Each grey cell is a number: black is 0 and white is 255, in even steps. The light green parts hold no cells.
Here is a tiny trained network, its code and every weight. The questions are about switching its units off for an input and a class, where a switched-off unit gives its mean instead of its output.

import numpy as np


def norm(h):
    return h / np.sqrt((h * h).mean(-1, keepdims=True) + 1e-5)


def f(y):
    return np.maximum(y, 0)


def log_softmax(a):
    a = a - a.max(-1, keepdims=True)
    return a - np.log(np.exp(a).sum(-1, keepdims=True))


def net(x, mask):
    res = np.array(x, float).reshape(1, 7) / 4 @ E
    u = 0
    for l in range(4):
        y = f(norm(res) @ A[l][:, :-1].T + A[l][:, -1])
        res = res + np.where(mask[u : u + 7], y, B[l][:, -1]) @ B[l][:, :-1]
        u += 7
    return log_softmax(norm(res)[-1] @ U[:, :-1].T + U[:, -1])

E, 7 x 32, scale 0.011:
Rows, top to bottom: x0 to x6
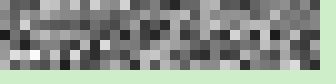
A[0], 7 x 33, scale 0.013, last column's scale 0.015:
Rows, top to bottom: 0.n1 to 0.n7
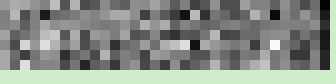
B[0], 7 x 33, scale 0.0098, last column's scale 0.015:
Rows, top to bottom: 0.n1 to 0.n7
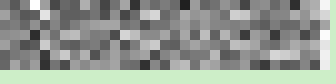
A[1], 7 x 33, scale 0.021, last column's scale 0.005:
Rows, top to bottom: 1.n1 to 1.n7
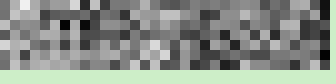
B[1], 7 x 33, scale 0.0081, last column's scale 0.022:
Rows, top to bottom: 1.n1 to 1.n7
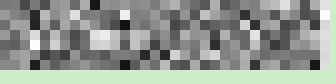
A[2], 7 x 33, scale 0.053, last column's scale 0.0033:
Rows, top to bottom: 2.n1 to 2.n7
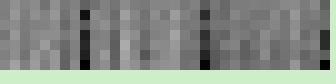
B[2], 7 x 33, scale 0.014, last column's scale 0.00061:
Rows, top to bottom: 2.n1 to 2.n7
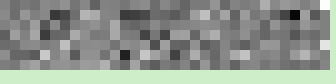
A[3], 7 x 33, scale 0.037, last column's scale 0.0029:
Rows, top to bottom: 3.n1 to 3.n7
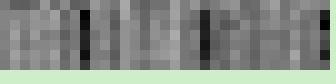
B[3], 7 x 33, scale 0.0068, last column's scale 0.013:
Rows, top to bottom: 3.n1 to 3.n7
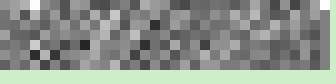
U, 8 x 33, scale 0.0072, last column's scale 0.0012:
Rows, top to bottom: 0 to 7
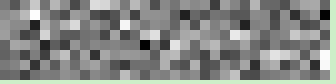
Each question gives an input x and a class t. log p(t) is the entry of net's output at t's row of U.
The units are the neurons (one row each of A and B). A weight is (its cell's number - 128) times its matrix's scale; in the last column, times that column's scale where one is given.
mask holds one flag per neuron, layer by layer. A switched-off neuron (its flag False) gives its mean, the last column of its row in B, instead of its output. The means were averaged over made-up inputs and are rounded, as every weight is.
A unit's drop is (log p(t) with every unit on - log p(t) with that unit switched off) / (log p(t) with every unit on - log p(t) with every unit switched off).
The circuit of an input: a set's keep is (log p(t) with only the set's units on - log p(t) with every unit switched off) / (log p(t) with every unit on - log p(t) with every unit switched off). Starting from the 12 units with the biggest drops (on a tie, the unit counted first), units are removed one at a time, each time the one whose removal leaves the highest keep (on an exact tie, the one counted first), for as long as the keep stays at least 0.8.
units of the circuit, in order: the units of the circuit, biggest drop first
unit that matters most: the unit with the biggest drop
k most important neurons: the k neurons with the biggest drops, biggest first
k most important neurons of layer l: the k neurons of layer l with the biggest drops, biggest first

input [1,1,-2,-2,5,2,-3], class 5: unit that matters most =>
0.n6
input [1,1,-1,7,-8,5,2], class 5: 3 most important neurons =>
(1.n1 1.n5 2.n1)
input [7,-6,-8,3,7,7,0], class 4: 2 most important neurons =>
(1.n6 0.n3)
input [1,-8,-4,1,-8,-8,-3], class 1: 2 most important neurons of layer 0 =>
(0.n5 0.n6)
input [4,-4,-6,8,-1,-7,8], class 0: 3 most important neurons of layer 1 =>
(1.n4 1.n7 1.n2)
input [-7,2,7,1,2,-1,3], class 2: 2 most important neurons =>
(1.n2 1.n6)
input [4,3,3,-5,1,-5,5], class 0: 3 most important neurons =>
(0.n1 1.n5 1.n7)
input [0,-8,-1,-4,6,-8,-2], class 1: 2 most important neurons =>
(3.n1 0.n5)
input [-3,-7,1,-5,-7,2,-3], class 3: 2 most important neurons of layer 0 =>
(0.n2 0.n6)
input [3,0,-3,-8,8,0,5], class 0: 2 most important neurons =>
(1.n5 1.n1)
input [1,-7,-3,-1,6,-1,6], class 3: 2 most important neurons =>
(0.n2 1.n1)
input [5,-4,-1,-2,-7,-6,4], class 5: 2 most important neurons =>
(1.n1 0.n1)
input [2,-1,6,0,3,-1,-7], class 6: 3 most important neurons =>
(1.n7 1.n6 0.n3)
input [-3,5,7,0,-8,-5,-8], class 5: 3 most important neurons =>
(1.n1 1.n3 1.n6)
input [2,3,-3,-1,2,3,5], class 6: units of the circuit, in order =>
(1.n3)
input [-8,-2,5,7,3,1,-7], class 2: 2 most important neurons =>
(1.n2 1.n5)
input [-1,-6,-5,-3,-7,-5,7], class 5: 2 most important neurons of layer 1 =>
(1.n1 1.n7)
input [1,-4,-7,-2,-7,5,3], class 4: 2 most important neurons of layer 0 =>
(0.n3 0.n6)
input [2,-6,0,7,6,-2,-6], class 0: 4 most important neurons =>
(1.n4 0.n5 1.n1 1.n3)
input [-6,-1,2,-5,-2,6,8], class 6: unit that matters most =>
1.n3
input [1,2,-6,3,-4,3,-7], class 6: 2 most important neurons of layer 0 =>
(0.n7 0.n6)
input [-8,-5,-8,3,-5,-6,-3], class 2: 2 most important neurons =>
(1.n2 0.n1)
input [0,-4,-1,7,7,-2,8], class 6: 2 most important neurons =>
(1.n3 1.n5)
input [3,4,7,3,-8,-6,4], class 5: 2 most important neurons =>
(1.n1 0.n1)
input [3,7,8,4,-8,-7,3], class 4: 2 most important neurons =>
(0.n1 0.n7)
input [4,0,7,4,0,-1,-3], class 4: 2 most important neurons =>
(0.n7 1.n2)
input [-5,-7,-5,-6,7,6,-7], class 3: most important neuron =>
(0.n2)
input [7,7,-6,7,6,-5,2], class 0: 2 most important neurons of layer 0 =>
(0.n2 0.n1)
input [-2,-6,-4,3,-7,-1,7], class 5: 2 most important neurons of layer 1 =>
(1.n1 1.n7)
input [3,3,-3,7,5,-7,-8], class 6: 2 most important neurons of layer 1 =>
(1.n7 1.n5)
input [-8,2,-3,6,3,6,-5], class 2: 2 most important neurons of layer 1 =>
(1.n2 1.n5)
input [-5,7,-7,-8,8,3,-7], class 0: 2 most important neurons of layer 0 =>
(0.n2 0.n7)
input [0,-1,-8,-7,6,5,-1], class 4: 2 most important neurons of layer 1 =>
(1.n6 1.n4)
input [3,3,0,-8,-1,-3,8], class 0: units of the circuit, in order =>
(1.n5)
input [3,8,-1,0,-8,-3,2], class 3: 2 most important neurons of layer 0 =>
(0.n5 0.n6)
